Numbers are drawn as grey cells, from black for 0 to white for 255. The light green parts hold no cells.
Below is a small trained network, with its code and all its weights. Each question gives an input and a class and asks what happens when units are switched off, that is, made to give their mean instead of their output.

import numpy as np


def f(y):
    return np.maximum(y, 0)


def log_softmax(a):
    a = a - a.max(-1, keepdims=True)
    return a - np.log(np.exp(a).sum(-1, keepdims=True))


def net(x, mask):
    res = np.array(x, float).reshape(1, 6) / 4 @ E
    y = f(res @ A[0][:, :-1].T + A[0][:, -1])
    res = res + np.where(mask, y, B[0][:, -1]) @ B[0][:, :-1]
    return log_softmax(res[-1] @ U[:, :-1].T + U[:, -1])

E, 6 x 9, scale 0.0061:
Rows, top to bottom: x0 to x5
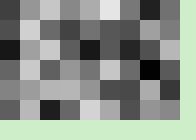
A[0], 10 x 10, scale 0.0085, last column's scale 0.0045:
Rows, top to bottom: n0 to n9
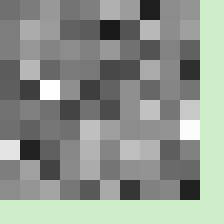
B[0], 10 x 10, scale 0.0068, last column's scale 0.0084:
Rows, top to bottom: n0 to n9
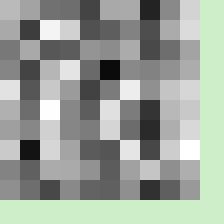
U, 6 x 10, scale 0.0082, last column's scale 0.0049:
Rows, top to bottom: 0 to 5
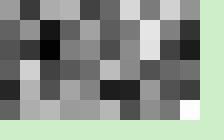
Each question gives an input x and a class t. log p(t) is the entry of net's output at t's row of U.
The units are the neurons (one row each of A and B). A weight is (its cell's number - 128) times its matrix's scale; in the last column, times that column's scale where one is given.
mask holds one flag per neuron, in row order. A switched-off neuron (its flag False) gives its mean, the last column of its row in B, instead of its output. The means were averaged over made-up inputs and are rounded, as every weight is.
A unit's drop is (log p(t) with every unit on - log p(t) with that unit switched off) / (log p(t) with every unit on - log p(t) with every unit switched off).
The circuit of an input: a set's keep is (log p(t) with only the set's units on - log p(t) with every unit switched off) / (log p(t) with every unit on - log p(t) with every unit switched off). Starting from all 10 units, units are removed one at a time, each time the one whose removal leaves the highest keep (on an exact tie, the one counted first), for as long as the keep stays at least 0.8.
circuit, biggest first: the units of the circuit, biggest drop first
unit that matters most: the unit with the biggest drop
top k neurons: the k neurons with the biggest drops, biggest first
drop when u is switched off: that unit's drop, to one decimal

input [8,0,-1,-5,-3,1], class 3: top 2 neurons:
(n7 n1)
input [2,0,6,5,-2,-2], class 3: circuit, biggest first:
(n7 n1)
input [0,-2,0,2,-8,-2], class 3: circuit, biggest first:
(n7 n1 n4 n3)
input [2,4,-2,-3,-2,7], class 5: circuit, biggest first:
(n7 n4)
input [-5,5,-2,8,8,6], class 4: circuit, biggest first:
(n7 n4 n3)
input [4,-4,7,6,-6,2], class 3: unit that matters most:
n7
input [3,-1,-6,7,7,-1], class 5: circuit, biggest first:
(n4 n7)
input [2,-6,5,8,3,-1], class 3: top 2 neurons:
(n7 n1)
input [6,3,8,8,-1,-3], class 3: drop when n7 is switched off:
0.4
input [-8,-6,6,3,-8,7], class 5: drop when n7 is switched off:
0.4
